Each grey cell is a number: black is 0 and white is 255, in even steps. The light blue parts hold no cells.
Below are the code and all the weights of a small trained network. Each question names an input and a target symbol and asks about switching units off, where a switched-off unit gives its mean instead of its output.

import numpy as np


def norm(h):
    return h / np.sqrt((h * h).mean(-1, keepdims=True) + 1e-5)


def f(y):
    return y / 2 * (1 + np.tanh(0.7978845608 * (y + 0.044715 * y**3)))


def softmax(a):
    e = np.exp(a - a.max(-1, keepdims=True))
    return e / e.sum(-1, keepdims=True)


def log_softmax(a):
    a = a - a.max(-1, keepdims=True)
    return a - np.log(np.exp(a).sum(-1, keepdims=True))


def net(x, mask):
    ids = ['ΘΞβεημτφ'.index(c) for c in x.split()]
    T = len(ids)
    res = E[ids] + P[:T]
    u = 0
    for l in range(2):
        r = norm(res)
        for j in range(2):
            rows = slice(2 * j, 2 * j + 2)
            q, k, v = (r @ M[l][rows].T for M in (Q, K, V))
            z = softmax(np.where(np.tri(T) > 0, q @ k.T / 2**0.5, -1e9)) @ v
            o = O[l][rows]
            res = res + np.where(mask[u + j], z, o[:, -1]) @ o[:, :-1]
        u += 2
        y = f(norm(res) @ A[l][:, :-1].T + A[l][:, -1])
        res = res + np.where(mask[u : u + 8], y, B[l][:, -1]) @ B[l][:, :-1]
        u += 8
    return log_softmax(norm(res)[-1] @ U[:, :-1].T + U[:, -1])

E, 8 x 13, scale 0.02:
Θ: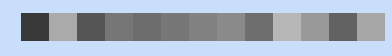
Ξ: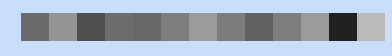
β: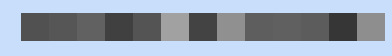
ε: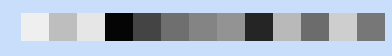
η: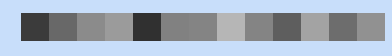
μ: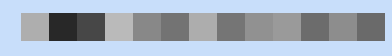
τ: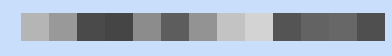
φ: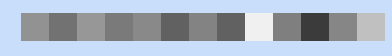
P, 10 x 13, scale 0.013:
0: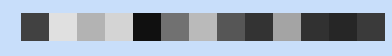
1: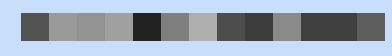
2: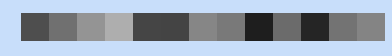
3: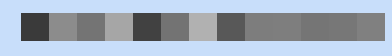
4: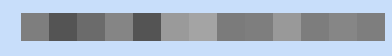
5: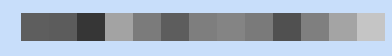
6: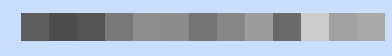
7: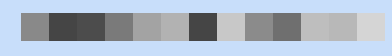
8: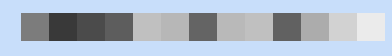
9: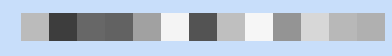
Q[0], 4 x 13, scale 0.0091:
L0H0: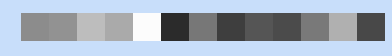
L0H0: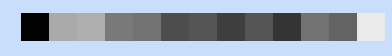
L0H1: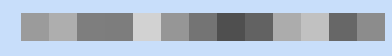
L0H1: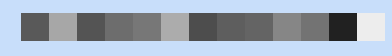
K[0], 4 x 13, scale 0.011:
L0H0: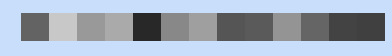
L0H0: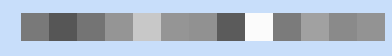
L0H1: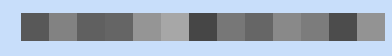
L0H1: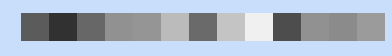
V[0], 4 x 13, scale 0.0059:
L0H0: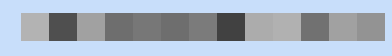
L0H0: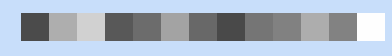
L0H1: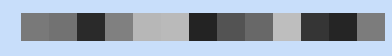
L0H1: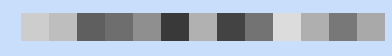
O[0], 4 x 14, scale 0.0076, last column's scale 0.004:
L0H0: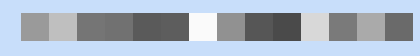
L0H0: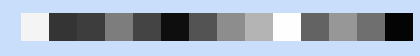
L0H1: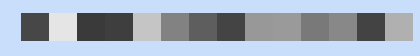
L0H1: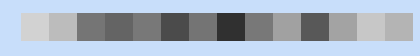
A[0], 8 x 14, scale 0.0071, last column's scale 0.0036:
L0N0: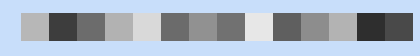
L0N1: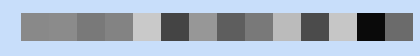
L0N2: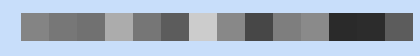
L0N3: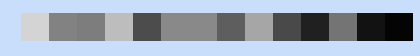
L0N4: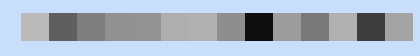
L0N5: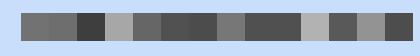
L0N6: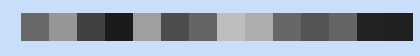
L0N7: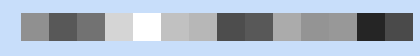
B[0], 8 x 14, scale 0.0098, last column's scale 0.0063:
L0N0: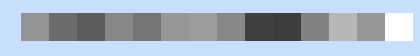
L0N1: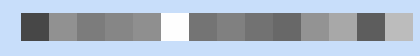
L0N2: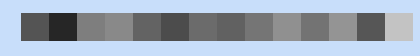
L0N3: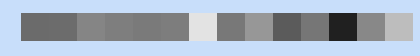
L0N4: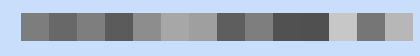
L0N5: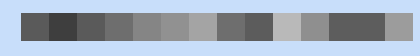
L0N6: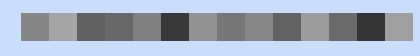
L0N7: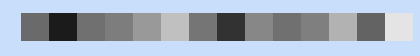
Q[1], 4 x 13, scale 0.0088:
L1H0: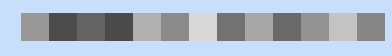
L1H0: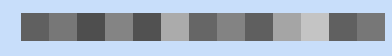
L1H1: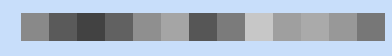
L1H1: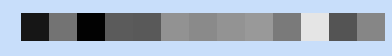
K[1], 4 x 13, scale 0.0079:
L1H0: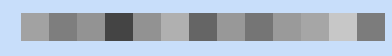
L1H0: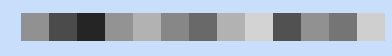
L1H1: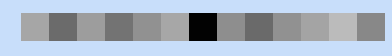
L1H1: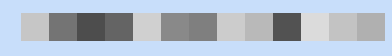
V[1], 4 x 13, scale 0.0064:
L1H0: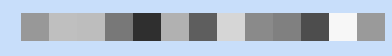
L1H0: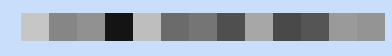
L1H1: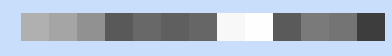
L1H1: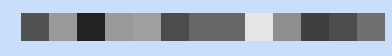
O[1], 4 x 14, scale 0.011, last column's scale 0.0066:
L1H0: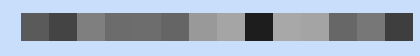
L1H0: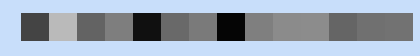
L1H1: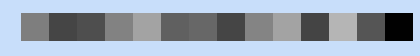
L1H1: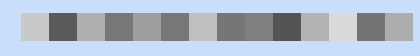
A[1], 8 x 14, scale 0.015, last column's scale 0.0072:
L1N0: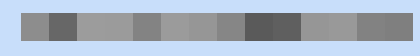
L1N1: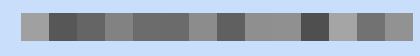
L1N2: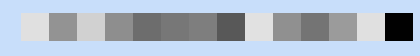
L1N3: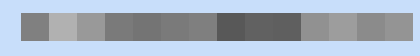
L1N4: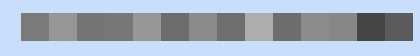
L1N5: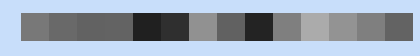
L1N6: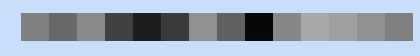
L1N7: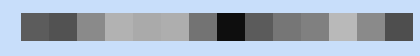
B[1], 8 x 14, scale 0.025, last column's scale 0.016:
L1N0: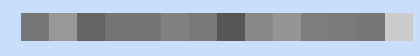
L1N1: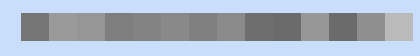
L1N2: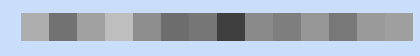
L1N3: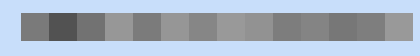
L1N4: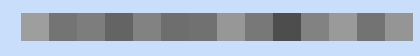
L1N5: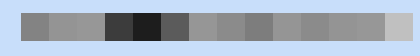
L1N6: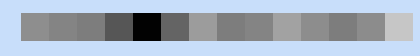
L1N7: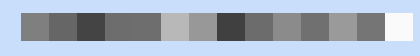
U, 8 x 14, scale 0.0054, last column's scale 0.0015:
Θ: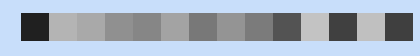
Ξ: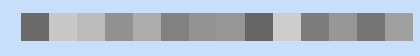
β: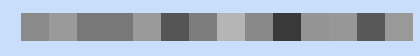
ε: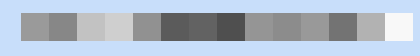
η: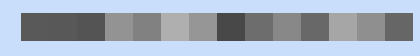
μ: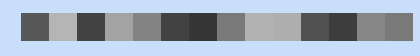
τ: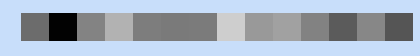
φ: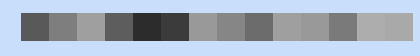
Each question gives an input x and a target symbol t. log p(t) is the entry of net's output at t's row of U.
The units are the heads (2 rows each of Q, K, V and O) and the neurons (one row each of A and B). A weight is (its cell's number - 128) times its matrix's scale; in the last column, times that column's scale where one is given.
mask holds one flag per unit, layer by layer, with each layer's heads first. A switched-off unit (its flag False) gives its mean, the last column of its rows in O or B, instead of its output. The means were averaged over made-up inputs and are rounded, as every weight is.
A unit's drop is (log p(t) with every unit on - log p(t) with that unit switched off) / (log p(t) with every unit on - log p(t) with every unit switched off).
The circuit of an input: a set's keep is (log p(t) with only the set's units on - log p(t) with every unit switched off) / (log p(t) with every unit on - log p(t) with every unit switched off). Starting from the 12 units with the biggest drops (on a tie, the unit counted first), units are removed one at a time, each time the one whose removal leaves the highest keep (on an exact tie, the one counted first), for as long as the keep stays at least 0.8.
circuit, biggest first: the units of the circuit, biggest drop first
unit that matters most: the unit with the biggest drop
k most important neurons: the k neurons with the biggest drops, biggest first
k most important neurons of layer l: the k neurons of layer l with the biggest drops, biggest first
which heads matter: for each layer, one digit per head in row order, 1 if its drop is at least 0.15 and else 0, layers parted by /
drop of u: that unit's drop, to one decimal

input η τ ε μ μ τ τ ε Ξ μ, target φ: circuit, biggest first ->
[L1H0, L1N5]
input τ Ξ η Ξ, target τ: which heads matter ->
11 / 10
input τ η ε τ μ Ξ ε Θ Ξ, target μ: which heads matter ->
10 / 01
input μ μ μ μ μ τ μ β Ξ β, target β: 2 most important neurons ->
[L0N6, L1N7]
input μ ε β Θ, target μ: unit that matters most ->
L1H1
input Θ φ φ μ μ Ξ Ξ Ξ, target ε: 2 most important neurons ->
[L1N2, L1N7]
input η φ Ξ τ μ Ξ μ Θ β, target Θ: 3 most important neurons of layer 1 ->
[L1N7, L1N6, L1N5]
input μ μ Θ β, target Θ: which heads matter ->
10 / 00
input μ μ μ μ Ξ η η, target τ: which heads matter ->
10 / 10
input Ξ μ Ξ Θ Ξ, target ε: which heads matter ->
00 / 10
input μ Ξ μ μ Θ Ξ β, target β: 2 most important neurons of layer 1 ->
[L1N7, L1N4]
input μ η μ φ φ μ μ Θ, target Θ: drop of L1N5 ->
0.1
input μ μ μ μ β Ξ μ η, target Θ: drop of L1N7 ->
0.3
